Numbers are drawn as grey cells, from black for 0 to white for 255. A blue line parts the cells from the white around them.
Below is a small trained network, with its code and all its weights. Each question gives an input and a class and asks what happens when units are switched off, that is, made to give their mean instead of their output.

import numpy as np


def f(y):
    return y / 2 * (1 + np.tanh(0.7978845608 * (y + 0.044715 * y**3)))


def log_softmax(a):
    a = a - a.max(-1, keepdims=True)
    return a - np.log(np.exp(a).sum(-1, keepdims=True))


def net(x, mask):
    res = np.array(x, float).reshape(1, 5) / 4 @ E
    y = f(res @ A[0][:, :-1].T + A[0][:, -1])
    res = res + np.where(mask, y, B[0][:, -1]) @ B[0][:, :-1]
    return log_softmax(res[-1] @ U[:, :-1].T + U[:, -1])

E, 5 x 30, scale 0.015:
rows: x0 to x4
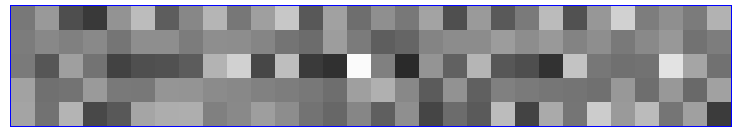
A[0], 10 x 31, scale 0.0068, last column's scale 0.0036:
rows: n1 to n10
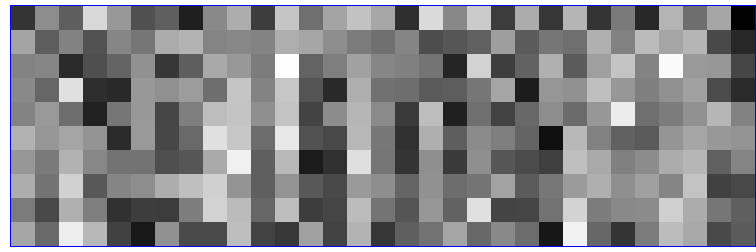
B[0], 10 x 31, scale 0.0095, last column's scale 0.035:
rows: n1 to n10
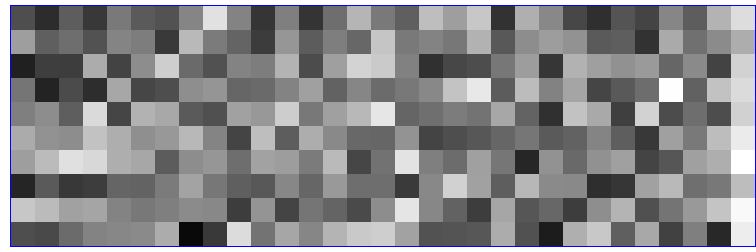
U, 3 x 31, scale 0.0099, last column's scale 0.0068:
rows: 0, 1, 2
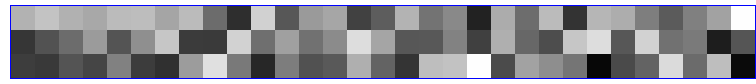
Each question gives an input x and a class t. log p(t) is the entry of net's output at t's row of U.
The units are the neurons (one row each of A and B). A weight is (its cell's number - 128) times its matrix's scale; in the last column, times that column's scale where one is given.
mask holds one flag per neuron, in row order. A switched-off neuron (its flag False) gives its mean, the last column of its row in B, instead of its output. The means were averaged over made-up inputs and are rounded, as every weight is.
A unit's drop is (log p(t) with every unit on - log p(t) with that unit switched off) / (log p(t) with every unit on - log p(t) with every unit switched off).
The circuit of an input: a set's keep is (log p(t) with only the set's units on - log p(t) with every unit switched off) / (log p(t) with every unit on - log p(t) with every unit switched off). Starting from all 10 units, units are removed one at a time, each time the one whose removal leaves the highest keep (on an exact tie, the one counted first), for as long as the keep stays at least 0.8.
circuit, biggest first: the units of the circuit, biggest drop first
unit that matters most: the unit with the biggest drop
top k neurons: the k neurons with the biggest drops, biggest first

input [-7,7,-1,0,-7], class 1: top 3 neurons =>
(n10; n4; n8)
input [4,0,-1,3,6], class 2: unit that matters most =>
n10
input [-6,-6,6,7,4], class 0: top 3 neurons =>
(n7; n9; n6)
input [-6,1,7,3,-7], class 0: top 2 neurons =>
(n9; n7)
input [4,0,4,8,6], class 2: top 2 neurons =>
(n4; n10)
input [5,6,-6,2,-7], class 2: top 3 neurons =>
(n9; n7; n10)
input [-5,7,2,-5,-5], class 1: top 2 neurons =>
(n10; n4)
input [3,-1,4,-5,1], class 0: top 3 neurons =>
(n10; n9; n7)
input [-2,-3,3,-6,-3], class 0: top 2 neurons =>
(n4; n8)
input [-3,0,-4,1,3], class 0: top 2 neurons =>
(n10; n1)
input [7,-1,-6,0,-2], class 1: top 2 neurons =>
(n9; n7)
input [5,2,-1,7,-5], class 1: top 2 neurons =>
(n4; n5)
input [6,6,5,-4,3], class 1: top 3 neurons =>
(n3; n5; n8)
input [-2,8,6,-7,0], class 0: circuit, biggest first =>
(n9)
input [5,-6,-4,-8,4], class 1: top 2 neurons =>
(n9; n7)
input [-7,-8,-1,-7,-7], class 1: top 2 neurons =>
(n10; n4)
